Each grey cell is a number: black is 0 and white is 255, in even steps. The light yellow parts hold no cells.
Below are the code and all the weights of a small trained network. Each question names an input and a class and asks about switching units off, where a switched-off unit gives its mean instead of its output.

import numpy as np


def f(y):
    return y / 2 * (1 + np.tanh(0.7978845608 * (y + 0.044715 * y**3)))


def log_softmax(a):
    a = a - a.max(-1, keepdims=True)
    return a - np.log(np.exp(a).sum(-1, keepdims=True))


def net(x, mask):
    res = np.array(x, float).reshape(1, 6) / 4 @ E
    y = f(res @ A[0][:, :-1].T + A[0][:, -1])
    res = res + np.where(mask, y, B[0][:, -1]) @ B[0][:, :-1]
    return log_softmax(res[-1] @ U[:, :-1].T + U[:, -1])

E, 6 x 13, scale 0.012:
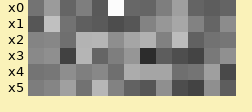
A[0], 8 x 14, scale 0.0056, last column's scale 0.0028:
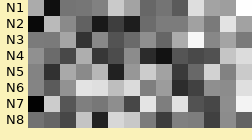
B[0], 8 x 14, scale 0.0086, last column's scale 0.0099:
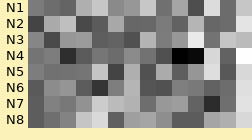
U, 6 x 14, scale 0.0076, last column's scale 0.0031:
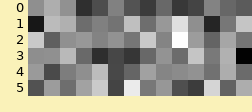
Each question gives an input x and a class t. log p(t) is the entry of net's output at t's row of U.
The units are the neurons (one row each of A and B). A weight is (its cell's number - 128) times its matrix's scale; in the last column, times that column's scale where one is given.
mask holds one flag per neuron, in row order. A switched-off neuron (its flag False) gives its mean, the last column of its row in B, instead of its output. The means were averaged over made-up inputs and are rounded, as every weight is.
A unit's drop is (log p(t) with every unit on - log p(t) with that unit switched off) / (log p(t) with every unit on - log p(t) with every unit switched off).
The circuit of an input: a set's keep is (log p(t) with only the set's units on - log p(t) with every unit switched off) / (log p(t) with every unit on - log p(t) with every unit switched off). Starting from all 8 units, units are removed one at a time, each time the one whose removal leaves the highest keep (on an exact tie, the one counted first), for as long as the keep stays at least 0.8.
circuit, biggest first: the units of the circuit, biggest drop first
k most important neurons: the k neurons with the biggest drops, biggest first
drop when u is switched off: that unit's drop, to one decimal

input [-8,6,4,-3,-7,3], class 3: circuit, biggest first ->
N3, N2
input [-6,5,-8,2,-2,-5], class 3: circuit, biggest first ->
N3
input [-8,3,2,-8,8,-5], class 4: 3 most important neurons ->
N3, N4, N5
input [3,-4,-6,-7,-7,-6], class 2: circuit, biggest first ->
N1, N4
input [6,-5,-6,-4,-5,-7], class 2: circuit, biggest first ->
N4, N1
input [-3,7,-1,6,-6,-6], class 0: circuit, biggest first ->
N4, N2
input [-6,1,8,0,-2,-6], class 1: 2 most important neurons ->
N4, N1
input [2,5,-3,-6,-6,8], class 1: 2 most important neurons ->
N4, N7
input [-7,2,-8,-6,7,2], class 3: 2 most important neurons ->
N3, N4
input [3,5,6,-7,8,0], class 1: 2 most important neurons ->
N7, N4
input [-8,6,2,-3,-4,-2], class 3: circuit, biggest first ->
N3, N2
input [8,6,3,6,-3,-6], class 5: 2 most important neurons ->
N8, N4
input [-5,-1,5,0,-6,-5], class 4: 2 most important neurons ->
N3, N6
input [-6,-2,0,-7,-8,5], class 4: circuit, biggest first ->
N3
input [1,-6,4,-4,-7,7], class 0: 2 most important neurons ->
N8, N6
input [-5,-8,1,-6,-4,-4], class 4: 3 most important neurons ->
N3, N4, N5
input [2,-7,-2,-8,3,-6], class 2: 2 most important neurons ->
N4, N3
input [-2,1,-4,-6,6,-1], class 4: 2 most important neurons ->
N3, N4
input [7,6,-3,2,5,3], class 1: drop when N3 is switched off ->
0.0
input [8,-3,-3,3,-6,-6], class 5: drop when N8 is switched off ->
0.2
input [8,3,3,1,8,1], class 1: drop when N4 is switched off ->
0.5
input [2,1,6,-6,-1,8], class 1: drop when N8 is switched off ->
0.1
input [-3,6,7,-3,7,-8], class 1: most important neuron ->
N7
